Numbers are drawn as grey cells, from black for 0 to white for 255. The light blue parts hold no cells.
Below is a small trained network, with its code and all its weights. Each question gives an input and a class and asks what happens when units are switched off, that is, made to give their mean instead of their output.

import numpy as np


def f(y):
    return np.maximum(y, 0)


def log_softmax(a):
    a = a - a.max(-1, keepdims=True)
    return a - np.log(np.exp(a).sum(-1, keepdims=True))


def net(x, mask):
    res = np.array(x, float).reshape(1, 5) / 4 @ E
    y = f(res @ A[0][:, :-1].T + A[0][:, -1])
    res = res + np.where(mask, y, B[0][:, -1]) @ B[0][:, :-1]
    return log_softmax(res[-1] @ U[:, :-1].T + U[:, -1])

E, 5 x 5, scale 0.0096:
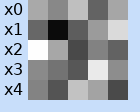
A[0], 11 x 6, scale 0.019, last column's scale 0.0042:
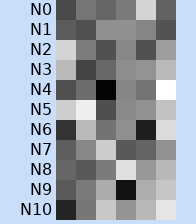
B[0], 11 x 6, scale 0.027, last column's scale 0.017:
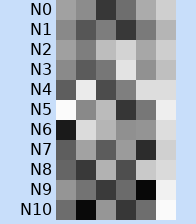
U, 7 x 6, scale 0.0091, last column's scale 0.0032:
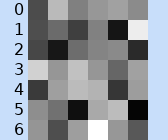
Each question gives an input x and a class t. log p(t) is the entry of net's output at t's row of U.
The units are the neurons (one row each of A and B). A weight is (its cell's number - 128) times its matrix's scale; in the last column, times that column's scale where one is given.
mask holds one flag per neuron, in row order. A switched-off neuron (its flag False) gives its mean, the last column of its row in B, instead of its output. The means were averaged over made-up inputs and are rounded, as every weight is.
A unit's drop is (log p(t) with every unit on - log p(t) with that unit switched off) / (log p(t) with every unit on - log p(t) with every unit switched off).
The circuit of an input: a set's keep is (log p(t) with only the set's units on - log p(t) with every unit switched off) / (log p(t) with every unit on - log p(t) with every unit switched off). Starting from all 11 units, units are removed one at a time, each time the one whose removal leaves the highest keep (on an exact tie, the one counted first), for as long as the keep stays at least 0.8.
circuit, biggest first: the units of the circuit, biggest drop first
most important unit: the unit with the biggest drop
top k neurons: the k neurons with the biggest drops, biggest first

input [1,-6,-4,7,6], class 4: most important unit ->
N6
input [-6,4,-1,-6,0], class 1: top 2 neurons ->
(N9, N2)
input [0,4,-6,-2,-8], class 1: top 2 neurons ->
(N9, N10)
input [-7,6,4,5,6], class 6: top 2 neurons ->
(N3, N2)
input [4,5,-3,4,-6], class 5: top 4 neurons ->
(N0, N4, N6, N3)
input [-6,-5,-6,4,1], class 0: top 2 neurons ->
(N6, N9)
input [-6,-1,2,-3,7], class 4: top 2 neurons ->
(N4, N0)
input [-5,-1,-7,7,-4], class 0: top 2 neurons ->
(N4, N6)
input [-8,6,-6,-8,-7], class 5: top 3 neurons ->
(N4, N0, N7)
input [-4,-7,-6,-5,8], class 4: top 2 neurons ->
(N6, N0)
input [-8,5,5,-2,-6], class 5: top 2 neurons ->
(N4, N6)
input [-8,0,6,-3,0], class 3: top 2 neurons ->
(N5, N2)
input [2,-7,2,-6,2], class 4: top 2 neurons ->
(N6, N7)
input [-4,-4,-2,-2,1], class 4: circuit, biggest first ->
(N6)
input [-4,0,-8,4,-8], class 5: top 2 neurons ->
(N4, N0)
